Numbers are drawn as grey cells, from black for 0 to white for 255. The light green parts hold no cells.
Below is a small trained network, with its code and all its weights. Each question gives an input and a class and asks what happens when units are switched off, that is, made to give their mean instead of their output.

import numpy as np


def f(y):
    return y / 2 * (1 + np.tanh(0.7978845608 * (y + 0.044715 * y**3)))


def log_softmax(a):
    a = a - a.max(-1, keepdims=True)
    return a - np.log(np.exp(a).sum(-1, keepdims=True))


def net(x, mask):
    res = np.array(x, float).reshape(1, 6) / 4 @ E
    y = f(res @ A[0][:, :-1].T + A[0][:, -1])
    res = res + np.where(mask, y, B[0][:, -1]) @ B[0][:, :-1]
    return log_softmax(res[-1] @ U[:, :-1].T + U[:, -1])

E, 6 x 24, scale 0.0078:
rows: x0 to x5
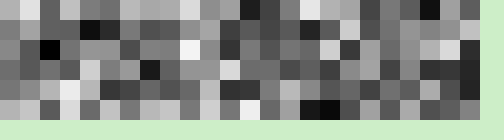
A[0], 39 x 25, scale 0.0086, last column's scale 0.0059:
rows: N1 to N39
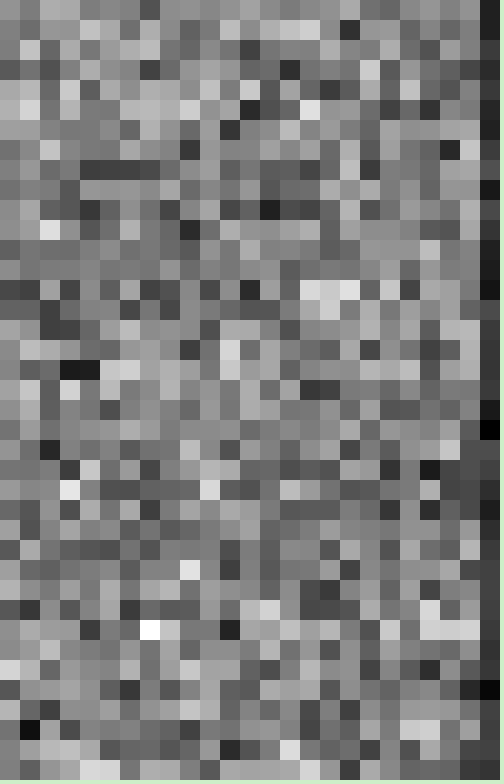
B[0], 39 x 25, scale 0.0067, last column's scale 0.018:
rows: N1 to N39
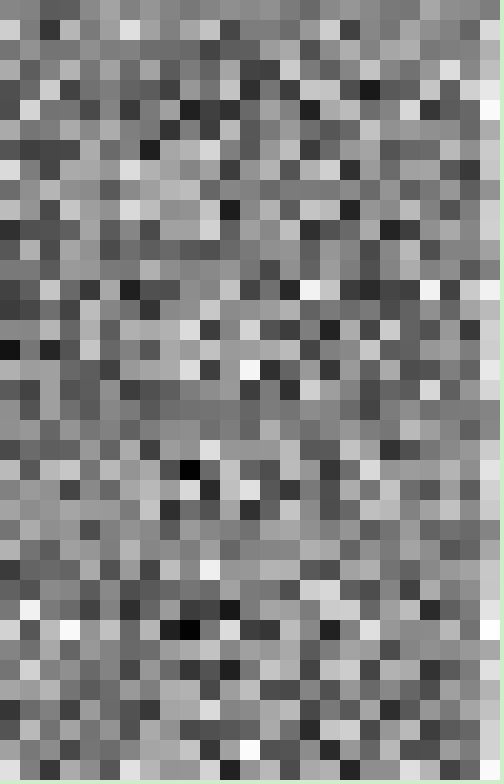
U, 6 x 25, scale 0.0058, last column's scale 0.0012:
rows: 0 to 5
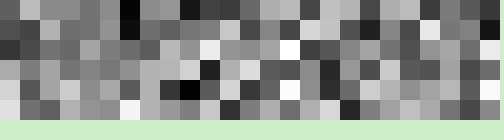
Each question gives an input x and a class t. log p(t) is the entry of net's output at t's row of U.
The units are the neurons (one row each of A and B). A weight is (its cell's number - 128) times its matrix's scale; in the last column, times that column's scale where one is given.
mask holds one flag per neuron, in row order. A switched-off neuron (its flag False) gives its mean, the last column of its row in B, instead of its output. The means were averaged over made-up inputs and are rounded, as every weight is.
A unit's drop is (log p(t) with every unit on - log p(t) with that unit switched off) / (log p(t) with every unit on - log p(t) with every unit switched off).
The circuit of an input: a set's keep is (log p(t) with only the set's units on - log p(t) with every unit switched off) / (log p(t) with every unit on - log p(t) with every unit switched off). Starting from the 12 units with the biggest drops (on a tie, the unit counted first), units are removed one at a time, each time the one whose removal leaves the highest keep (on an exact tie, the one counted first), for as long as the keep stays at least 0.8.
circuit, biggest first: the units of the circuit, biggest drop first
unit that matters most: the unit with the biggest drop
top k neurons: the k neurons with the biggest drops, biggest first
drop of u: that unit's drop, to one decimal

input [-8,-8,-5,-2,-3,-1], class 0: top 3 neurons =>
[N31 N37 N11]
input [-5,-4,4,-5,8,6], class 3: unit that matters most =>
N25
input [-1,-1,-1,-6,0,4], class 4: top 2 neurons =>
[N32 N15]
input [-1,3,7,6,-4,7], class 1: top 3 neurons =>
[N5 N20 N30]
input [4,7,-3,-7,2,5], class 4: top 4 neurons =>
[N32 N39 N7 N2]
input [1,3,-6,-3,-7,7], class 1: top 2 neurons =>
[N5 N20]
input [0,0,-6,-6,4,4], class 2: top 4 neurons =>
[N8 N12 N18 N24]
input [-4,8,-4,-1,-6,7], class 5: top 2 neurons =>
[N11 N9]
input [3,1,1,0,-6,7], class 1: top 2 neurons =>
[N5 N20]
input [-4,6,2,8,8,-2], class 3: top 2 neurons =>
[N25 N38]
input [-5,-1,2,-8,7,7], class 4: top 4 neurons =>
[N32 N15 N7 N19]
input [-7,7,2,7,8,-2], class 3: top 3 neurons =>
[N38 N25 N35]
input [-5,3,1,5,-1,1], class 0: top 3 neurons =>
[N32 N31 N37]
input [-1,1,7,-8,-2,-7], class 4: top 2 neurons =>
[N32 N5]
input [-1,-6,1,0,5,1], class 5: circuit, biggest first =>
[N39]
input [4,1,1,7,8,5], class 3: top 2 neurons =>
[N25 N38]
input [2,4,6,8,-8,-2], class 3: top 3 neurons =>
[N17 N19 N32]
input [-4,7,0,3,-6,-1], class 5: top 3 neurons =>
[N11 N9 N38]
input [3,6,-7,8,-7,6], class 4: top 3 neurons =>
[N24 N26 N15]
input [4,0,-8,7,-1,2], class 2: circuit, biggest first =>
[N18]
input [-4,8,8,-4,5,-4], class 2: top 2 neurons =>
[N23 N29]
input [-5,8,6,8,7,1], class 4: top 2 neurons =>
[N24 N4]
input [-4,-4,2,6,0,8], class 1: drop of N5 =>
0.2
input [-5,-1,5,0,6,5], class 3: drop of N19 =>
-0.1
